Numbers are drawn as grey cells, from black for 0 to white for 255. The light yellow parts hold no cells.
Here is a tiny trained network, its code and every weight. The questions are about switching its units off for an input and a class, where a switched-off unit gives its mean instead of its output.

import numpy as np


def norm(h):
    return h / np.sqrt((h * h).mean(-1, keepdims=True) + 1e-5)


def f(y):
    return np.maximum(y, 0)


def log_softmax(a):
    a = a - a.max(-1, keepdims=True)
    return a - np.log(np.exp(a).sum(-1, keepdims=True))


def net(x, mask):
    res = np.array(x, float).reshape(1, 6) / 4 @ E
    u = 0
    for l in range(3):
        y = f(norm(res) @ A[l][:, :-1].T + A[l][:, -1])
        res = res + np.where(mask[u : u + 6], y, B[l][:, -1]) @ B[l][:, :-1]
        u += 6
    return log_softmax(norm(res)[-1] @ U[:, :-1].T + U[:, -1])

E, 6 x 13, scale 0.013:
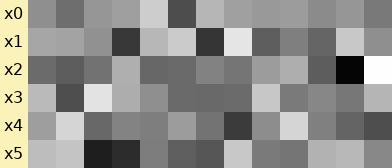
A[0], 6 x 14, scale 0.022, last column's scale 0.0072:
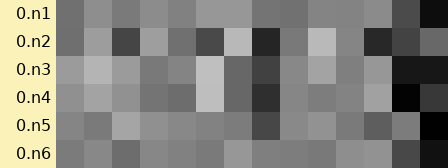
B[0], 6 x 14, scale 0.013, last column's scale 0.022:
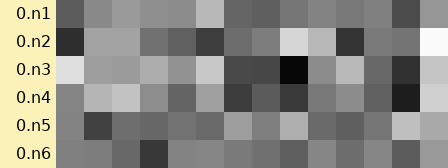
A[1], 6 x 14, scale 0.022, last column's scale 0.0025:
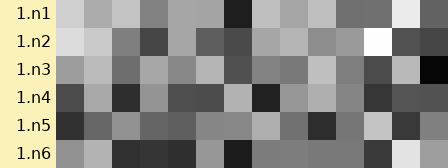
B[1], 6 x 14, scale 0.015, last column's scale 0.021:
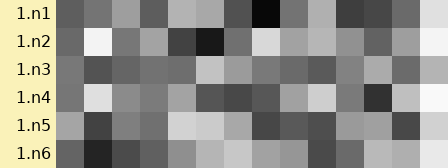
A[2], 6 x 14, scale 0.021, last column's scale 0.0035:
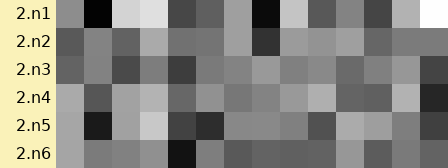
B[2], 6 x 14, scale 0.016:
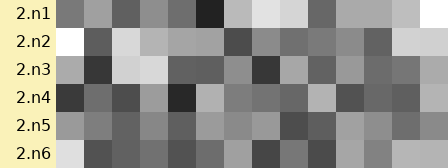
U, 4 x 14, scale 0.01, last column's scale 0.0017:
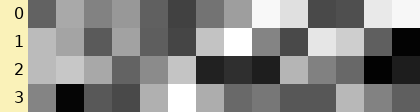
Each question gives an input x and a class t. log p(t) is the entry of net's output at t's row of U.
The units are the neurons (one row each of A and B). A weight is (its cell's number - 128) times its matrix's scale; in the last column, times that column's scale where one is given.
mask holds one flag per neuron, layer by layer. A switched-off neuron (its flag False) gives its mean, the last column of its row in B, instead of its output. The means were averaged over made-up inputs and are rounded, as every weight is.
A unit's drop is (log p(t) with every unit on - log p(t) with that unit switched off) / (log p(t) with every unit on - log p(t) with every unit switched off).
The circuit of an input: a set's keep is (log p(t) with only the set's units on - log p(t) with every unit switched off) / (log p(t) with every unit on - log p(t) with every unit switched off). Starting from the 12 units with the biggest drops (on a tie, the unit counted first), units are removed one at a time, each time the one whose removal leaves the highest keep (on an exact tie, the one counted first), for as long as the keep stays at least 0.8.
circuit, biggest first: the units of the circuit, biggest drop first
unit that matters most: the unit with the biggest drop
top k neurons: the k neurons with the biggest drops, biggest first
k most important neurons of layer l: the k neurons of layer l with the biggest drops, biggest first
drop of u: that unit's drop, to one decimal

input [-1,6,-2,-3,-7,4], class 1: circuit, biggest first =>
[1.n2, 1.n5]
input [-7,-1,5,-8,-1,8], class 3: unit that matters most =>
1.n6
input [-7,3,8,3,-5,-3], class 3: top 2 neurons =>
[0.n2, 1.n6]
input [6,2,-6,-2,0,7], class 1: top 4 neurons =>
[1.n2, 1.n1, 1.n4, 0.n2]
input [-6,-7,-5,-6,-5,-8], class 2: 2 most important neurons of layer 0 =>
[0.n4, 0.n1]
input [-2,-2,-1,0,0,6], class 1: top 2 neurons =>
[0.n2, 1.n2]
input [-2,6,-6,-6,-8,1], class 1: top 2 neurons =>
[1.n2, 1.n1]
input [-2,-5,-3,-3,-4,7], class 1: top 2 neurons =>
[0.n2, 1.n2]
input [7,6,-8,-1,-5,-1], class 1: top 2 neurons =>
[1.n2, 1.n1]
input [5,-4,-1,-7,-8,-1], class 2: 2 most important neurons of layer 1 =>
[1.n6, 1.n4]
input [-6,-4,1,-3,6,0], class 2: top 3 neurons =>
[0.n4, 0.n3, 2.n1]
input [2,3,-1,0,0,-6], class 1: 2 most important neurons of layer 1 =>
[1.n4, 1.n2]
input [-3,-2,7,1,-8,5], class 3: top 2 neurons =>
[1.n6, 0.n2]
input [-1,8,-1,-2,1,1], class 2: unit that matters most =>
2.n1
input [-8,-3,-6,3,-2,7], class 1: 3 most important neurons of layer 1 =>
[1.n1, 1.n4, 1.n2]
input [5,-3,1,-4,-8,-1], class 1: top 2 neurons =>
[0.n2, 0.n4]
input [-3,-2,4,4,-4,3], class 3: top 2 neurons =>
[0.n2, 1.n6]
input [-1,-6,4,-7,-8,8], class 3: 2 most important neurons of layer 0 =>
[0.n2, 0.n3]
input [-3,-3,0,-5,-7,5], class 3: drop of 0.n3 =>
0.0
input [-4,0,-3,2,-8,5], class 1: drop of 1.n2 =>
0.5
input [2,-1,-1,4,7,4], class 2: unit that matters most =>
0.n3
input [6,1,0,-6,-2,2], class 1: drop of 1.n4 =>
0.1
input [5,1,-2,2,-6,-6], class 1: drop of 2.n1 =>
0.1
